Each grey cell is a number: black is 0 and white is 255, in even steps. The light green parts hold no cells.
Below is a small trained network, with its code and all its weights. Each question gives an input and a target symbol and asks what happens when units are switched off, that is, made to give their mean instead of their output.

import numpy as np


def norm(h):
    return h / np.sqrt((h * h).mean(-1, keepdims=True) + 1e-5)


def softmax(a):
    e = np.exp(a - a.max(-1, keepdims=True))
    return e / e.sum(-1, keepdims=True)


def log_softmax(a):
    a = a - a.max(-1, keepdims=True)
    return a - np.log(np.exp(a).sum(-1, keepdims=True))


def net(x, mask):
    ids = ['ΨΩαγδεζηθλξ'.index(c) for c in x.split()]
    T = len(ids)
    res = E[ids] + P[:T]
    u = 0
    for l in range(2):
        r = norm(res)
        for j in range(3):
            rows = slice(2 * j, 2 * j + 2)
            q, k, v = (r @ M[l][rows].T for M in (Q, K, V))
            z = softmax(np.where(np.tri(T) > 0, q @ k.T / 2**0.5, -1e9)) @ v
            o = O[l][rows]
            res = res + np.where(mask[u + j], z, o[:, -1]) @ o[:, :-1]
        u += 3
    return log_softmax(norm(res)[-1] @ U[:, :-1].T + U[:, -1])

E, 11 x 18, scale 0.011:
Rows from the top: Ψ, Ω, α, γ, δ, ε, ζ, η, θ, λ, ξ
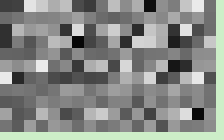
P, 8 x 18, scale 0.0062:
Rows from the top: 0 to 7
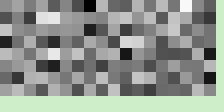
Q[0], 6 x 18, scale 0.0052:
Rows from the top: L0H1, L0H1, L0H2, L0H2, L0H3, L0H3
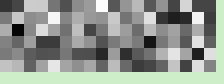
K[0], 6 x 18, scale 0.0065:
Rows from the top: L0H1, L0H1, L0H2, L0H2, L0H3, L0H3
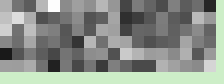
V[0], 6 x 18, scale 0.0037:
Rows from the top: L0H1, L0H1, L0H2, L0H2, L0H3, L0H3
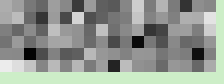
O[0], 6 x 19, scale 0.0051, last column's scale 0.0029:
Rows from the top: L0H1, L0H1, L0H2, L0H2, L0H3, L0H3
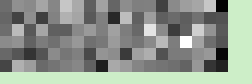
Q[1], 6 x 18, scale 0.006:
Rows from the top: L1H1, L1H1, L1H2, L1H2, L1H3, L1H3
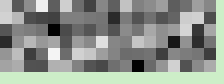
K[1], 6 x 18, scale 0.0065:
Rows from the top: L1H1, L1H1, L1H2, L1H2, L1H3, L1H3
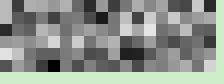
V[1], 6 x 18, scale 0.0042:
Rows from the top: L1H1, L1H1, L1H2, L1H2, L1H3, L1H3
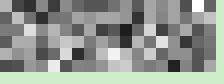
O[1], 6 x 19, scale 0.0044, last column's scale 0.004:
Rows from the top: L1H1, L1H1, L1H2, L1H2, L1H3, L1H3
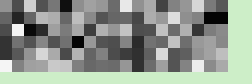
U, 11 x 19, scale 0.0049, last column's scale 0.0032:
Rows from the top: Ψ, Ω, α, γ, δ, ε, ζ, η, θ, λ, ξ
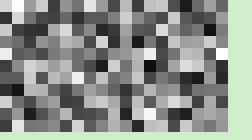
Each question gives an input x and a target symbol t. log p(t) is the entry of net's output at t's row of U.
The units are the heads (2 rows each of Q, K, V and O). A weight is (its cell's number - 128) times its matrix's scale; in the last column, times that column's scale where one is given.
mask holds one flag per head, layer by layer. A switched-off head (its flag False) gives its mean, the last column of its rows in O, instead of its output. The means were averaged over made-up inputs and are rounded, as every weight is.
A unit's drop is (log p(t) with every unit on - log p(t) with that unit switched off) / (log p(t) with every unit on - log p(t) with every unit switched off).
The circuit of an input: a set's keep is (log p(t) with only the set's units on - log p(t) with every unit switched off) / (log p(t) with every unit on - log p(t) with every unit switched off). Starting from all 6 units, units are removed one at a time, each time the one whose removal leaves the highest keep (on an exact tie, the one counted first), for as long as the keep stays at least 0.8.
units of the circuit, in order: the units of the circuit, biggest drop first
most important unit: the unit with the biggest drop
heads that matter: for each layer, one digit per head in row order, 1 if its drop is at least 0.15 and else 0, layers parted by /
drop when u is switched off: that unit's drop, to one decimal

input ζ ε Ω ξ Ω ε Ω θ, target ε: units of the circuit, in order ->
L0H1, L0H3
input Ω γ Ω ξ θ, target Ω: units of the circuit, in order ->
L1H3, L1H2
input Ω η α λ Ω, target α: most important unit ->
L0H1
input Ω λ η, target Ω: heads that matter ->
000 / 001
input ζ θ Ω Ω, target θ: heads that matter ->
101 / 000
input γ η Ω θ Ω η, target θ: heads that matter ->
101 / 000
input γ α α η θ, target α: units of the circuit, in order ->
L0H1, L0H2
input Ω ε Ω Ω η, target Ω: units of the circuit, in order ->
L1H3, L1H2
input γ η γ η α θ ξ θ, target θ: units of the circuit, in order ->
L0H3, L1H3
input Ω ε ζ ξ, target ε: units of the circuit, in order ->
L0H1, L0H3, L1H3
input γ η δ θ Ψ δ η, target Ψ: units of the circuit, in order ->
L0H3, L0H2
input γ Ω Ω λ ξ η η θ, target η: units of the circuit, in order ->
L1H3, L1H2
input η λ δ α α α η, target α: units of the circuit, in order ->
L0H1, L1H3
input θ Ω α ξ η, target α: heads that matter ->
100 / 000
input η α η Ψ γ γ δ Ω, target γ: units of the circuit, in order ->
L0H1, L0H3
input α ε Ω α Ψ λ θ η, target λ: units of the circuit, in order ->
L0H3
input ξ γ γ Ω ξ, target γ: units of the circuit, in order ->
L0H1, L1H2
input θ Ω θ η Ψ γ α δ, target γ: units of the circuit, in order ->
L0H1, L0H3
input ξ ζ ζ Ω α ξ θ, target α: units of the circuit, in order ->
L1H3, L0H1
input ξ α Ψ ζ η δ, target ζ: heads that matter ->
000 / 010
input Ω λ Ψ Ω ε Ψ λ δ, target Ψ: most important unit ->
L0H3
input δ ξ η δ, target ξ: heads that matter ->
000 / 010
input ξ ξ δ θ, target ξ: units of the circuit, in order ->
L1H2, L1H3
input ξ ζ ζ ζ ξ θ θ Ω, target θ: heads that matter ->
001 / 000
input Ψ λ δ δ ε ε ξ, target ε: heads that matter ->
101 / 000
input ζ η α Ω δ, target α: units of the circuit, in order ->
L0H1, L1H3
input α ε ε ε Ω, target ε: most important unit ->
L0H3
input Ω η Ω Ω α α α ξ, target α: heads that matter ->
100 / 100
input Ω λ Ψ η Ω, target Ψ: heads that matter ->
001 / 000
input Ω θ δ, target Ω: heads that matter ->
000 / 001
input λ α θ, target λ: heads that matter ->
001 / 000
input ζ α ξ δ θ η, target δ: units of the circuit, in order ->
L1H3, L1H2
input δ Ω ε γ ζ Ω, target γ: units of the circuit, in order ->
L0H3, L0H1
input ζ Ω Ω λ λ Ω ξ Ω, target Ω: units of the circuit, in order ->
L1H3
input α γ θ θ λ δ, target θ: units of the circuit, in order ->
L0H1, L0H3
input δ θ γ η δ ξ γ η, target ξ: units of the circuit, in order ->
L1H2, L0H2
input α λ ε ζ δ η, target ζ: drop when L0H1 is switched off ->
0.1
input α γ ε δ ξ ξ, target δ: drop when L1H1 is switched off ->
0.1
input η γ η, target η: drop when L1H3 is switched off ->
0.3
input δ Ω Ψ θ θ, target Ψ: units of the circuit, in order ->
L0H3
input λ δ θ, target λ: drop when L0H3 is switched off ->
0.3
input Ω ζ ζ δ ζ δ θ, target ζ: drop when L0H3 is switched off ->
0.0
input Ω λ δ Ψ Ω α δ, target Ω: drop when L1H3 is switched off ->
0.2
